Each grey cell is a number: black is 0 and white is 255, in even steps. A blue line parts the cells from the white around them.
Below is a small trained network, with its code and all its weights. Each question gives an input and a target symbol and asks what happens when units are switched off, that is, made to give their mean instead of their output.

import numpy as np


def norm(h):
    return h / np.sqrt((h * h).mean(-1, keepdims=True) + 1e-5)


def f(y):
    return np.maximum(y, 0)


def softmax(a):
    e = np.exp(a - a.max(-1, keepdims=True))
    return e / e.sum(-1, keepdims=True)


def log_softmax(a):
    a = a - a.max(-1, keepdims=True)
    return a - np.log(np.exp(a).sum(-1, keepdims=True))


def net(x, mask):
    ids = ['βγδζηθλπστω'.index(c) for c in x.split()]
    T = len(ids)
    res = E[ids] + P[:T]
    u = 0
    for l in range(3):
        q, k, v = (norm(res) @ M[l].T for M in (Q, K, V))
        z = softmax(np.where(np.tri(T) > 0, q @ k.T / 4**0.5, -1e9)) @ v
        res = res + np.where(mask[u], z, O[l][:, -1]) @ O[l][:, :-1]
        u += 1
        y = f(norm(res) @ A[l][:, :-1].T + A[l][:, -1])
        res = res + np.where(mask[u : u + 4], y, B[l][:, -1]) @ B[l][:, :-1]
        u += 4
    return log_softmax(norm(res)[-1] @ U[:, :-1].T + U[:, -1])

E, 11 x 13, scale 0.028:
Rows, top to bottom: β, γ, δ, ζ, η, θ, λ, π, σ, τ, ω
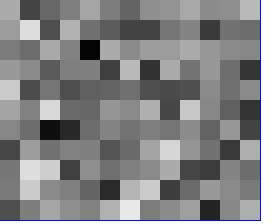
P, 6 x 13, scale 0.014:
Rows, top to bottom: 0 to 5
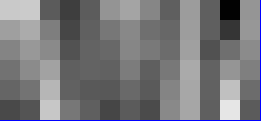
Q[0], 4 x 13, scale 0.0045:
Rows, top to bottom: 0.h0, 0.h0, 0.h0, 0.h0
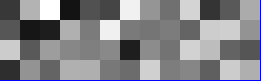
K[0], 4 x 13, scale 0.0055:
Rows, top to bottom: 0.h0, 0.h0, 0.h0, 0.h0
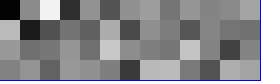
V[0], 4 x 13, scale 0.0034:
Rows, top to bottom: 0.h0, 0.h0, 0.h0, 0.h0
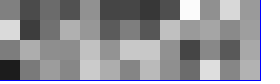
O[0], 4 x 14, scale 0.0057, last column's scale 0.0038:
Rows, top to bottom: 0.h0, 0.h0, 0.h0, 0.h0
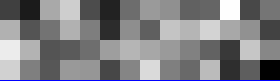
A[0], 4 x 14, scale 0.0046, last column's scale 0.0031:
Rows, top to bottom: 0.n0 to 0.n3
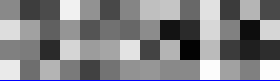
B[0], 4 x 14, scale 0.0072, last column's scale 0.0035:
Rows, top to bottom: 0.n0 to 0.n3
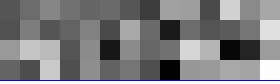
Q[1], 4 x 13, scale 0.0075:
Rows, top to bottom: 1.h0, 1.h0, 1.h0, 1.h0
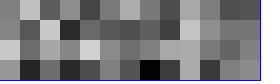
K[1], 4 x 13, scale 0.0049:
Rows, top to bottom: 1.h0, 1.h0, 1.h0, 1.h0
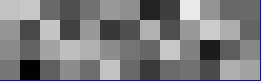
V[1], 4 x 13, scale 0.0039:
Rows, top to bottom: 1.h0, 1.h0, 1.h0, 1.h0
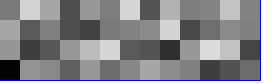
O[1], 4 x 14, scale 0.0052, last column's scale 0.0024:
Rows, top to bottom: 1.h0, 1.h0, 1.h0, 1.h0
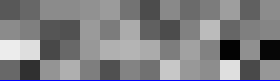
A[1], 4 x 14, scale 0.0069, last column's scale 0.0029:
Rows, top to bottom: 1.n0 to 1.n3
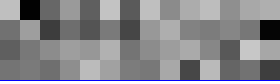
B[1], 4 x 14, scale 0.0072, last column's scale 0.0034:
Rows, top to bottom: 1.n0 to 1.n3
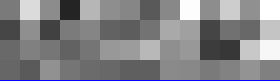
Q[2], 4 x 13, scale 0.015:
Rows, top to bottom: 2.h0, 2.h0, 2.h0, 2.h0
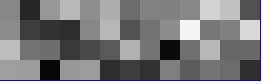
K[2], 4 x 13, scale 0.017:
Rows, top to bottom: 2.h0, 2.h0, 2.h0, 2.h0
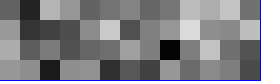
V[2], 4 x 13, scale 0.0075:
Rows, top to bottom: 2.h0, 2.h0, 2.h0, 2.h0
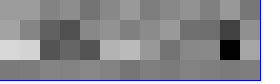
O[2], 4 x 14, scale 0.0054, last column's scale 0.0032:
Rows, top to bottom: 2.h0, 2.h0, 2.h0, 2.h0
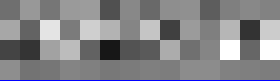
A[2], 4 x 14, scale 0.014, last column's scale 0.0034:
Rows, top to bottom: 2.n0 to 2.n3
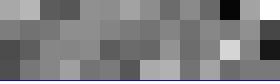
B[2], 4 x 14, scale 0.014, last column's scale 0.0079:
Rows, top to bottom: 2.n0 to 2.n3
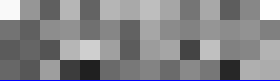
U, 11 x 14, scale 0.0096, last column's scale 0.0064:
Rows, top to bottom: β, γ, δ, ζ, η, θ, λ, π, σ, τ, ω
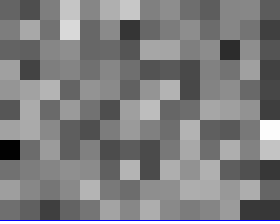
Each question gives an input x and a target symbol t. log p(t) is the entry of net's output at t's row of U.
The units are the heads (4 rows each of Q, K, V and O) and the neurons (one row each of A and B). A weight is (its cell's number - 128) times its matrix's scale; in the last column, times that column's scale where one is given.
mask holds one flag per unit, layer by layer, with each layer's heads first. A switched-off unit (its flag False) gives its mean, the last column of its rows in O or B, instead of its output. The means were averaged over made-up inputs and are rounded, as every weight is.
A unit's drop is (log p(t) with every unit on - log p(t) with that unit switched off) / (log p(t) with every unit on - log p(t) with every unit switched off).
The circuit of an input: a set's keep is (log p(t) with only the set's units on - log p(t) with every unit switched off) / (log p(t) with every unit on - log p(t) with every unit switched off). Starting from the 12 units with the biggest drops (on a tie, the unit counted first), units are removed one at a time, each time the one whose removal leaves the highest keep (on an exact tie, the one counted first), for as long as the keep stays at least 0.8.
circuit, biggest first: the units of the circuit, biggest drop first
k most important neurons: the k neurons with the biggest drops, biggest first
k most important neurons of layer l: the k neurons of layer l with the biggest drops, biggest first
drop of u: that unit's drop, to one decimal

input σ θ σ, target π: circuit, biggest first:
(2.h0, 2.n0)
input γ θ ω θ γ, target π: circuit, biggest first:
(2.n0)
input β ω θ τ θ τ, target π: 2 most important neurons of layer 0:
(0.n1, 0.n3)
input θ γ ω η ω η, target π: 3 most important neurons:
(2.n0, 0.n1, 0.n3)
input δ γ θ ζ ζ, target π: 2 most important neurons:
(2.n0, 0.n2)
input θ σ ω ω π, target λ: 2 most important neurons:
(2.n2, 2.n0)
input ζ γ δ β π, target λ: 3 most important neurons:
(2.n2, 2.n0, 2.n3)
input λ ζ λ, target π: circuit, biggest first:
(2.n0, 0.h0)
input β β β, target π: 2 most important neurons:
(2.n0, 1.n0)
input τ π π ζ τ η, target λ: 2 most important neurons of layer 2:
(2.n2, 2.n0)
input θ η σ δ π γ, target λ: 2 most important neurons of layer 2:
(2.n2, 2.n0)
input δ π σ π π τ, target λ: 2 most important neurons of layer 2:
(2.n2, 2.n0)
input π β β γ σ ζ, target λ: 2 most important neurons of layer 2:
(2.n2, 2.n0)
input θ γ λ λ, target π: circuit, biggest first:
(2.n0)
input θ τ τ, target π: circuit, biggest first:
(2.h0, 2.n0)
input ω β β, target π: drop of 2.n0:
0.7
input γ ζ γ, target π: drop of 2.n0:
0.7
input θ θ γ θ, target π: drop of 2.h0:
0.1
